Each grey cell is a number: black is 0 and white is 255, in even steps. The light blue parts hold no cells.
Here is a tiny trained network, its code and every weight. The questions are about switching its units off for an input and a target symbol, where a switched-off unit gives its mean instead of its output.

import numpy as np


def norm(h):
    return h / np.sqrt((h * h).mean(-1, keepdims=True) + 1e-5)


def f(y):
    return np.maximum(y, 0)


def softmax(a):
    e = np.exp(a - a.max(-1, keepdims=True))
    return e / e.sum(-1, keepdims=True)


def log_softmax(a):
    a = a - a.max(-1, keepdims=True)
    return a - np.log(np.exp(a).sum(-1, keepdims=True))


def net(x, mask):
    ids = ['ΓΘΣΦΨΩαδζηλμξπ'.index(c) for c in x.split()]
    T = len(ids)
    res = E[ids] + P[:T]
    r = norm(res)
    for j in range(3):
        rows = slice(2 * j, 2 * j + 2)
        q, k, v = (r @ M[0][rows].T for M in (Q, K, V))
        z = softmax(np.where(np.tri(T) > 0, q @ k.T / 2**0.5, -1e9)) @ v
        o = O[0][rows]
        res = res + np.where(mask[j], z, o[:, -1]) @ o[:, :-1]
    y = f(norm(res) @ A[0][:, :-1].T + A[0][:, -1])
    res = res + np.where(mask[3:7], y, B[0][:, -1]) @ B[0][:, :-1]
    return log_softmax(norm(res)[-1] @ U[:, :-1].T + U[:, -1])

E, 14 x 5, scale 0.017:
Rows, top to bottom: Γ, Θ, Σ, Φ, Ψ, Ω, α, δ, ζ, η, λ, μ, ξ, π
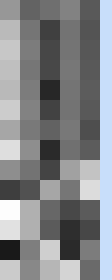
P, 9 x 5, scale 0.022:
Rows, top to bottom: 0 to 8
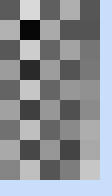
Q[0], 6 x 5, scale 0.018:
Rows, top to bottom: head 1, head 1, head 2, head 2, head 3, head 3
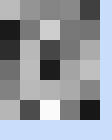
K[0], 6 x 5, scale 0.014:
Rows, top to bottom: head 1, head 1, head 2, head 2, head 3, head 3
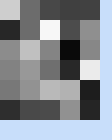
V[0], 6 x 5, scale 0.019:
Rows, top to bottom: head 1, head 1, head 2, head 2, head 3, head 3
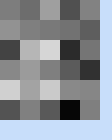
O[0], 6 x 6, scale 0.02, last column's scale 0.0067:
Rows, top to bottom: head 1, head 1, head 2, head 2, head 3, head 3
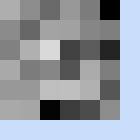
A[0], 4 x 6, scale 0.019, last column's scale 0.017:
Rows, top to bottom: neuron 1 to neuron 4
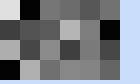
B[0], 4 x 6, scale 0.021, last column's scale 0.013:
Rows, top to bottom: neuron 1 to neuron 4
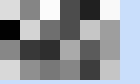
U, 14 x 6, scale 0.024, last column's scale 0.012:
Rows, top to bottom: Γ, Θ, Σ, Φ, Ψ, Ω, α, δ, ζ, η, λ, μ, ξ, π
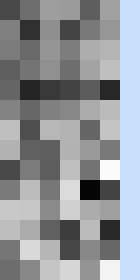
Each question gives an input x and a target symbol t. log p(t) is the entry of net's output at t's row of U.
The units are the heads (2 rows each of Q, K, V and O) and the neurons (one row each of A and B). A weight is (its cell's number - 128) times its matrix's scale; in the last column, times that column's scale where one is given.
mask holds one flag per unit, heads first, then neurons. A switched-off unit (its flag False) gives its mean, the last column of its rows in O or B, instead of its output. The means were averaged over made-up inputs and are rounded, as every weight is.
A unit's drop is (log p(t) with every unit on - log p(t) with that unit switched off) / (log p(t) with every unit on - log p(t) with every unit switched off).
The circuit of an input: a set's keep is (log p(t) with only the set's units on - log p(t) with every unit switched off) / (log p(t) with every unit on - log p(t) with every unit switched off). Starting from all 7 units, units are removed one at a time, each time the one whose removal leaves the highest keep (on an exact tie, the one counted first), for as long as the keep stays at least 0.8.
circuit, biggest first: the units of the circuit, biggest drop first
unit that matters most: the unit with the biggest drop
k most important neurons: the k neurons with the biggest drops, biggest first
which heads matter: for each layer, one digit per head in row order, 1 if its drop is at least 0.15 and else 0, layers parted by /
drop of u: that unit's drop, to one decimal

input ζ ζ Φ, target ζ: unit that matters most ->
head 2
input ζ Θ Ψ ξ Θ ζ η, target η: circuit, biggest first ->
(head 2; neuron 4)
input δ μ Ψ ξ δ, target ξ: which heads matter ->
010
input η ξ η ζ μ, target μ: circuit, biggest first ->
(neuron 1; head 2)
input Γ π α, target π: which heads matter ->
001
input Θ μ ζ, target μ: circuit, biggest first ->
(head 2; neuron 1)
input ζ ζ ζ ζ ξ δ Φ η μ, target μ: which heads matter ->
000
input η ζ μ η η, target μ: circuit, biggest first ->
(neuron 1; head 2; head 3)
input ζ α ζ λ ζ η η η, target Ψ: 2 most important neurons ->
(neuron 4; neuron 3)
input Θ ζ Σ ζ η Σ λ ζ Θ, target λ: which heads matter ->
001
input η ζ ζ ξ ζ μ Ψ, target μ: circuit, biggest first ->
(head 2; neuron 1)
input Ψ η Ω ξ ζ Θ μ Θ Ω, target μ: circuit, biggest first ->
(neuron 1; head 2)
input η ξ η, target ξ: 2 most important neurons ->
(neuron 3; neuron 1)
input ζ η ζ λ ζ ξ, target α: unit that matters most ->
head 1
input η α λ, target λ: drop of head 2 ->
-0.2
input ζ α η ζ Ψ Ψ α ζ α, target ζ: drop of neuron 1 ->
0.6
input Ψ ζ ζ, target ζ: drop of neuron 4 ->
0.0
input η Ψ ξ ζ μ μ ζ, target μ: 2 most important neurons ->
(neuron 1; neuron 2)
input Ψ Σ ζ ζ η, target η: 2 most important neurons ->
(neuron 4; neuron 1)
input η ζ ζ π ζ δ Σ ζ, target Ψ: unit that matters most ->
head 2
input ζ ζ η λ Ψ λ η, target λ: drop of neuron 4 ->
0.1
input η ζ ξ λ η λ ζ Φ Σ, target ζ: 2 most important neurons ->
(neuron 1; neuron 4)
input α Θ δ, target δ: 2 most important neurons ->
(neuron 1; neuron 2)
